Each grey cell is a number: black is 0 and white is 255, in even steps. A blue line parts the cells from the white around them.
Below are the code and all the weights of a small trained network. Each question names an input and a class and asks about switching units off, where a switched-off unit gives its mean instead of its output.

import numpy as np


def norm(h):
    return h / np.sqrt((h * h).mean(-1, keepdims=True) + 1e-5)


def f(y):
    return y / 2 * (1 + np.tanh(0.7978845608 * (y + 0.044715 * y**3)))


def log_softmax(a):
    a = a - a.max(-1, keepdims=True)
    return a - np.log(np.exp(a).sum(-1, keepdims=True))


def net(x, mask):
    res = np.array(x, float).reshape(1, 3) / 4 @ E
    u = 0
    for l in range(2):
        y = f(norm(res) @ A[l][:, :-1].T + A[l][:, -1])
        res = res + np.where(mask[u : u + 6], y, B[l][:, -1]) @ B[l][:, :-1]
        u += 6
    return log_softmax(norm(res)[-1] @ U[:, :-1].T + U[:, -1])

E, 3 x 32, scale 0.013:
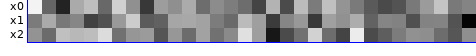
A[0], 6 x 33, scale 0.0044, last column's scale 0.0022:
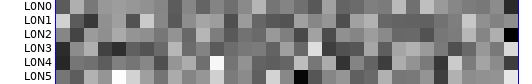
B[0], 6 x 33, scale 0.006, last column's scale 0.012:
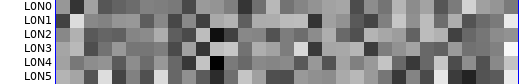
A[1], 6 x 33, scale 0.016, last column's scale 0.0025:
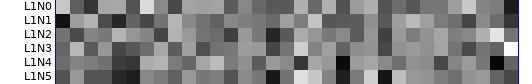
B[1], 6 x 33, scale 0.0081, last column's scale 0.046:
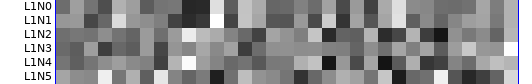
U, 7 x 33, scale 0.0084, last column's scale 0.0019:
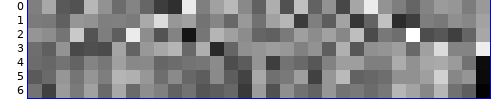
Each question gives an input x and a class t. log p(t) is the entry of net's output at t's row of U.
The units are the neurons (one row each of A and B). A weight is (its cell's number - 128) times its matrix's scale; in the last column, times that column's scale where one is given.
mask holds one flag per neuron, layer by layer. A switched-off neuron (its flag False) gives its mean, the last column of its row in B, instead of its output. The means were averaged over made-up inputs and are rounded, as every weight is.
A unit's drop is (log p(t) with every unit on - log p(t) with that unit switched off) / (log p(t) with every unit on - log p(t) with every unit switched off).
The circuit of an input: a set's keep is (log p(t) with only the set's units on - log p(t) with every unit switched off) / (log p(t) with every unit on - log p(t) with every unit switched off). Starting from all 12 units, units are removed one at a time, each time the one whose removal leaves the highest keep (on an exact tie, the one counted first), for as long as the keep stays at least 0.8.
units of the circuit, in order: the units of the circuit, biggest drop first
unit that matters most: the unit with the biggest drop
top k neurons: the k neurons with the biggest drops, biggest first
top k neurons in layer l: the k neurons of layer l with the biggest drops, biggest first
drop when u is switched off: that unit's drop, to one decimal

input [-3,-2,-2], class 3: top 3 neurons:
(L0N3 L1N0 L1N1)
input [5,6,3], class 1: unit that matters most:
L1N4
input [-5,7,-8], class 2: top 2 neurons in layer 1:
(L1N5 L1N2)
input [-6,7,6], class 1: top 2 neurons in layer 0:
(L0N1 L0N4)
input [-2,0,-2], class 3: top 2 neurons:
(L0N3 L1N1)
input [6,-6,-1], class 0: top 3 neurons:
(L1N0 L1N4 L0N1)
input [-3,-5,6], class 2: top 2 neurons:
(L1N3 L0N5)
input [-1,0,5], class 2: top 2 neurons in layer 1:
(L1N4 L1N2)
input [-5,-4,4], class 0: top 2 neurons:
(L1N5 L1N4)
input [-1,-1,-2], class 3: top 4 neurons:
(L0N3 L1N5 L1N1 L1N0)
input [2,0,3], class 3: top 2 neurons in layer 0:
(L0N5 L0N4)
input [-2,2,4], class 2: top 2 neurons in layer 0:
(L0N1 L0N3)
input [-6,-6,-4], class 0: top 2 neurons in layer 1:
(L1N1 L1N4)
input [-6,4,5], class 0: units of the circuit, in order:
(L1N1)
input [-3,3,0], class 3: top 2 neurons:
(L0N3 L1N0)
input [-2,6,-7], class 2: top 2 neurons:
(L1N5 L1N2)
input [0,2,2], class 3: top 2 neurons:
(L1N5 L0N5)
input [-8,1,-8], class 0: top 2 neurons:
(L1N1 L1N3)
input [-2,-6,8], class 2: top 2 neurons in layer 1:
(L1N3 L1N4)
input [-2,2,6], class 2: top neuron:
(L1N3)
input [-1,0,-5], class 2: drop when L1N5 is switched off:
0.9
